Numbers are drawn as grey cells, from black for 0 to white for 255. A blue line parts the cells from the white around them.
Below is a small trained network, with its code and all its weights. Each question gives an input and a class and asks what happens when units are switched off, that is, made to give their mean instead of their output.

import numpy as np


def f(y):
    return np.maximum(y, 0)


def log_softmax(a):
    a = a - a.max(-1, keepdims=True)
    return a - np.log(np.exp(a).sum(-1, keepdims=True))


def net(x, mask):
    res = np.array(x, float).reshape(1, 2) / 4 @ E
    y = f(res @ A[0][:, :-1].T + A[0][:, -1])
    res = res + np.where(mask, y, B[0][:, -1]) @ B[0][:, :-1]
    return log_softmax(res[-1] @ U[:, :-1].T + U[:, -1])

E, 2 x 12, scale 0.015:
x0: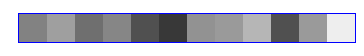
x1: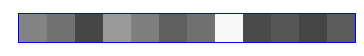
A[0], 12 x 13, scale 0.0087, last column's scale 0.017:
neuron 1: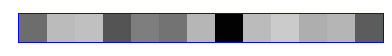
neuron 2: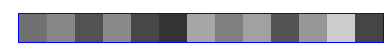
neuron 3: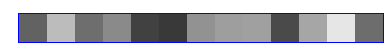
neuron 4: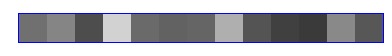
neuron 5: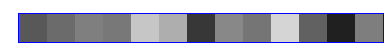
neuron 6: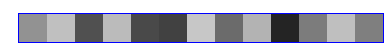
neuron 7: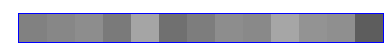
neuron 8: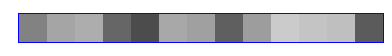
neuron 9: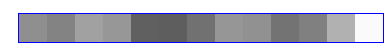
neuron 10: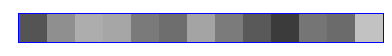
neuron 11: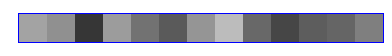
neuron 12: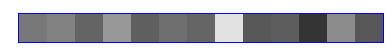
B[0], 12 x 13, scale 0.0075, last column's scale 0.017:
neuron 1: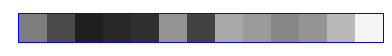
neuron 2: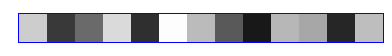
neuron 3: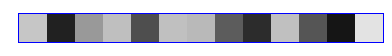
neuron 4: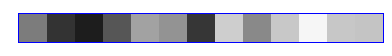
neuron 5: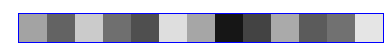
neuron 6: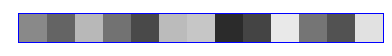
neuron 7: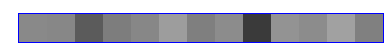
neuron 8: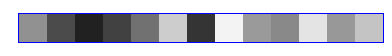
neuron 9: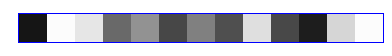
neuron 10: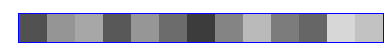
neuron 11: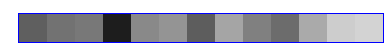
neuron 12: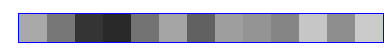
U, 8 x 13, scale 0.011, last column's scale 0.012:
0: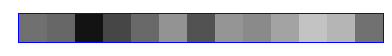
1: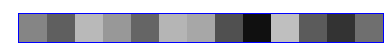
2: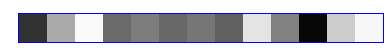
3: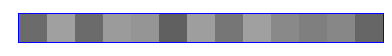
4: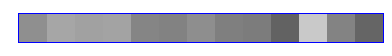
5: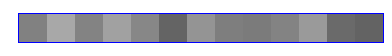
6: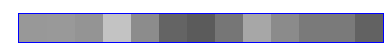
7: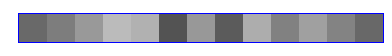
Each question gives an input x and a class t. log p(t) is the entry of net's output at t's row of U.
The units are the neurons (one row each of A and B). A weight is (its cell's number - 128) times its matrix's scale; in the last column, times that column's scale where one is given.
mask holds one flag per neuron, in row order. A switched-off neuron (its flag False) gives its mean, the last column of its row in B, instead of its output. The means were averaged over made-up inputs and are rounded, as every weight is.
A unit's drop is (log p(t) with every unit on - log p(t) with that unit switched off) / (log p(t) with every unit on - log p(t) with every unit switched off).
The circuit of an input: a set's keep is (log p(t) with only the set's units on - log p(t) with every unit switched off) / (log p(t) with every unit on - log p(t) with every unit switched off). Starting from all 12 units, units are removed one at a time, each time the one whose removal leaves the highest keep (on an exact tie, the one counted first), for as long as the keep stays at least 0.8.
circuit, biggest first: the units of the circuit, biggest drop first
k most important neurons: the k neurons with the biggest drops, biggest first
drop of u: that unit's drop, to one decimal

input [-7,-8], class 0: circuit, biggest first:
[neuron 1]
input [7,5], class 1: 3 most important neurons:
[neuron 3; neuron 6; neuron 2]
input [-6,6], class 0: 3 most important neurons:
[neuron 3; neuron 6; neuron 4]
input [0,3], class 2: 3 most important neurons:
[neuron 1; neuron 8; neuron 2]
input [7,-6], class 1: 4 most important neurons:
[neuron 3; neuron 6; neuron 2; neuron 4]
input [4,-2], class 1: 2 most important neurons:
[neuron 3; neuron 2]
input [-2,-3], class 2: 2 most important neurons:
[neuron 4; neuron 12]
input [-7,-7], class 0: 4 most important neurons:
[neuron 1; neuron 3; neuron 8; neuron 6]
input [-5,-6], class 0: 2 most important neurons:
[neuron 1; neuron 3]
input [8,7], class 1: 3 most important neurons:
[neuron 3; neuron 6; neuron 2]
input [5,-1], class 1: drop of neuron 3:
0.1
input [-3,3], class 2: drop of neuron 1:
0.3
